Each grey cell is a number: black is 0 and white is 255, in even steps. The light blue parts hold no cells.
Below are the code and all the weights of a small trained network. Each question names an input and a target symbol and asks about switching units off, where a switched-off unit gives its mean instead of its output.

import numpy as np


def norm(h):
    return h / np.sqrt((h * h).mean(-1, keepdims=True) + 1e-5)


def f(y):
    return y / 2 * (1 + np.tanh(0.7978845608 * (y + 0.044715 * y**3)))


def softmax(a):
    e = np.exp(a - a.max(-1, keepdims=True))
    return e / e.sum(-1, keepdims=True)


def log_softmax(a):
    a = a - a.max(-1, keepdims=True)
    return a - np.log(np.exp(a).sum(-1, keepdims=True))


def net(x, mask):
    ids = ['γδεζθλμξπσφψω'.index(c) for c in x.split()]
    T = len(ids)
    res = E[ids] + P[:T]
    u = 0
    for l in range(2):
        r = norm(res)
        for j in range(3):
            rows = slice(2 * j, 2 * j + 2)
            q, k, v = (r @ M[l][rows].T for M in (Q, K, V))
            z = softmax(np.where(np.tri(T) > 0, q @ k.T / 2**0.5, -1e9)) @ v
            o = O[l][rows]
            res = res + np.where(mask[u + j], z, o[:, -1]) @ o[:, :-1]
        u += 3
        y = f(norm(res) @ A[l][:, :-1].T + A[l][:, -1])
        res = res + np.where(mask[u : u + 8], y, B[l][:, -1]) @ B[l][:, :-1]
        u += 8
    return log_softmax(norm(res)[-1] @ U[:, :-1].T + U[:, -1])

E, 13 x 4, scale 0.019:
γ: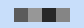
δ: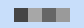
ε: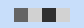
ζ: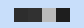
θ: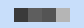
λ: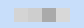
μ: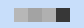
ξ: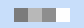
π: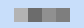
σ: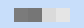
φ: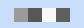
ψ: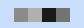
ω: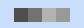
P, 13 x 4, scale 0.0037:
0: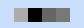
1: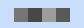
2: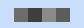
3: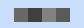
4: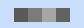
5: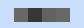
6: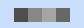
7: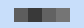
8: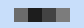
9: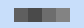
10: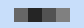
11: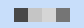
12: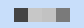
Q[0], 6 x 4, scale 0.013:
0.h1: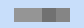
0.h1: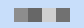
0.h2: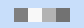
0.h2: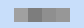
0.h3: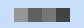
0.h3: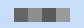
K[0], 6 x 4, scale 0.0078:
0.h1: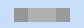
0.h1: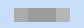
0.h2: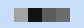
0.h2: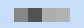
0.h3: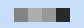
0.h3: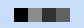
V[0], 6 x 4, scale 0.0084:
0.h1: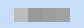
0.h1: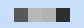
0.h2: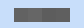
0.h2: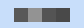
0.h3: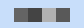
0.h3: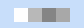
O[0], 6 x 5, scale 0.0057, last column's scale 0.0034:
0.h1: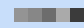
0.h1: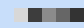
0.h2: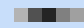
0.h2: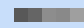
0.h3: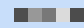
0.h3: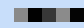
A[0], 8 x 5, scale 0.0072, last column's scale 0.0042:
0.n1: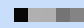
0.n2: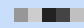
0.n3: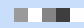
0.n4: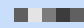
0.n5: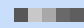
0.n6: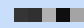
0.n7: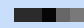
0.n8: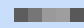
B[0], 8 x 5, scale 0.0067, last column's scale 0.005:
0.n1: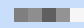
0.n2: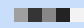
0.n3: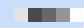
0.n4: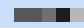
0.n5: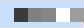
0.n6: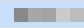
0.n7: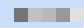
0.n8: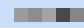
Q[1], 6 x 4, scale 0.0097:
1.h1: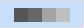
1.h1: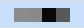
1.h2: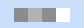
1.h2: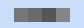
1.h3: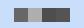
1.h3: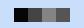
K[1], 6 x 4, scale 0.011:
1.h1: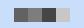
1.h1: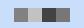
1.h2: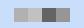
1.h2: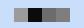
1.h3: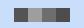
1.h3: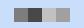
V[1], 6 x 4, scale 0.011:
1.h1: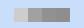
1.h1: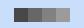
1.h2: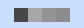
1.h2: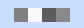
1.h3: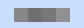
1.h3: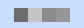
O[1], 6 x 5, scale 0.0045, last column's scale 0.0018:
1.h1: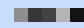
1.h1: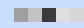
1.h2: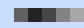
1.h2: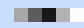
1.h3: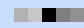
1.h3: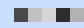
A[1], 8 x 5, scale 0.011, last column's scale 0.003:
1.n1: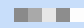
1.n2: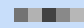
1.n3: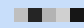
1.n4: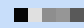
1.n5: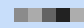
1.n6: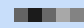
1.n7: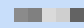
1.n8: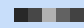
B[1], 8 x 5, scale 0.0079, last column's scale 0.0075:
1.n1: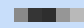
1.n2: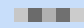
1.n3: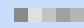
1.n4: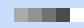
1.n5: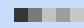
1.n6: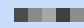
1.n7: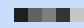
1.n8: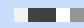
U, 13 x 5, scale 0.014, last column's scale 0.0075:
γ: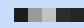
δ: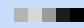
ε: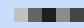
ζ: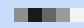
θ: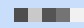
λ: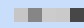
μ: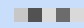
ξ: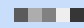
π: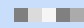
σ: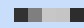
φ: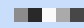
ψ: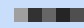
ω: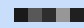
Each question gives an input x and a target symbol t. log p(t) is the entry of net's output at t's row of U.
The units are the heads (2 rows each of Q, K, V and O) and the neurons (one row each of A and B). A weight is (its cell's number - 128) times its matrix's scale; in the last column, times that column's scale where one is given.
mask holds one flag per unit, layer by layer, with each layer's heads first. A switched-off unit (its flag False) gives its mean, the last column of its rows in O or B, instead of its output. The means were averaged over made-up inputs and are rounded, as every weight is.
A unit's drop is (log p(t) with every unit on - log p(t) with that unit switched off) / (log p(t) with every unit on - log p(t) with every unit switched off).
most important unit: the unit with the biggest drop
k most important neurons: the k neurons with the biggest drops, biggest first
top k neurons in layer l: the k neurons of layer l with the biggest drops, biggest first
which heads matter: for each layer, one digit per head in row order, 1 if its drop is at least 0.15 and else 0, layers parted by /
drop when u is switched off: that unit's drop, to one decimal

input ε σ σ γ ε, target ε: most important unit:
0.n3
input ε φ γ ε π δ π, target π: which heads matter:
001 / 000
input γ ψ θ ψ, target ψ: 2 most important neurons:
(0.n3 1.n3)
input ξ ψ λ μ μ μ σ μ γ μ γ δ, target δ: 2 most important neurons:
(0.n5 0.n1)
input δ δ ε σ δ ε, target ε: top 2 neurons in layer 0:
(0.n3 0.n2)
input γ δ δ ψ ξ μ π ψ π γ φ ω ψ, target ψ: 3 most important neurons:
(0.n2 0.n3 1.n3)
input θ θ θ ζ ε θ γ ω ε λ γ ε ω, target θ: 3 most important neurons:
(0.n2 1.n4 0.n1)
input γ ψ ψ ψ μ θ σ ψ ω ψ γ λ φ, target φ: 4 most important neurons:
(1.n1 1.n3 1.n7 0.n6)
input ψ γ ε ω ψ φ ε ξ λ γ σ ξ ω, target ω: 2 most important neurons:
(1.n1 0.n3)
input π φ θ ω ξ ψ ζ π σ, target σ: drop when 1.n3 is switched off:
0.2
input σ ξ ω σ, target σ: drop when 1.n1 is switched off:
0.2
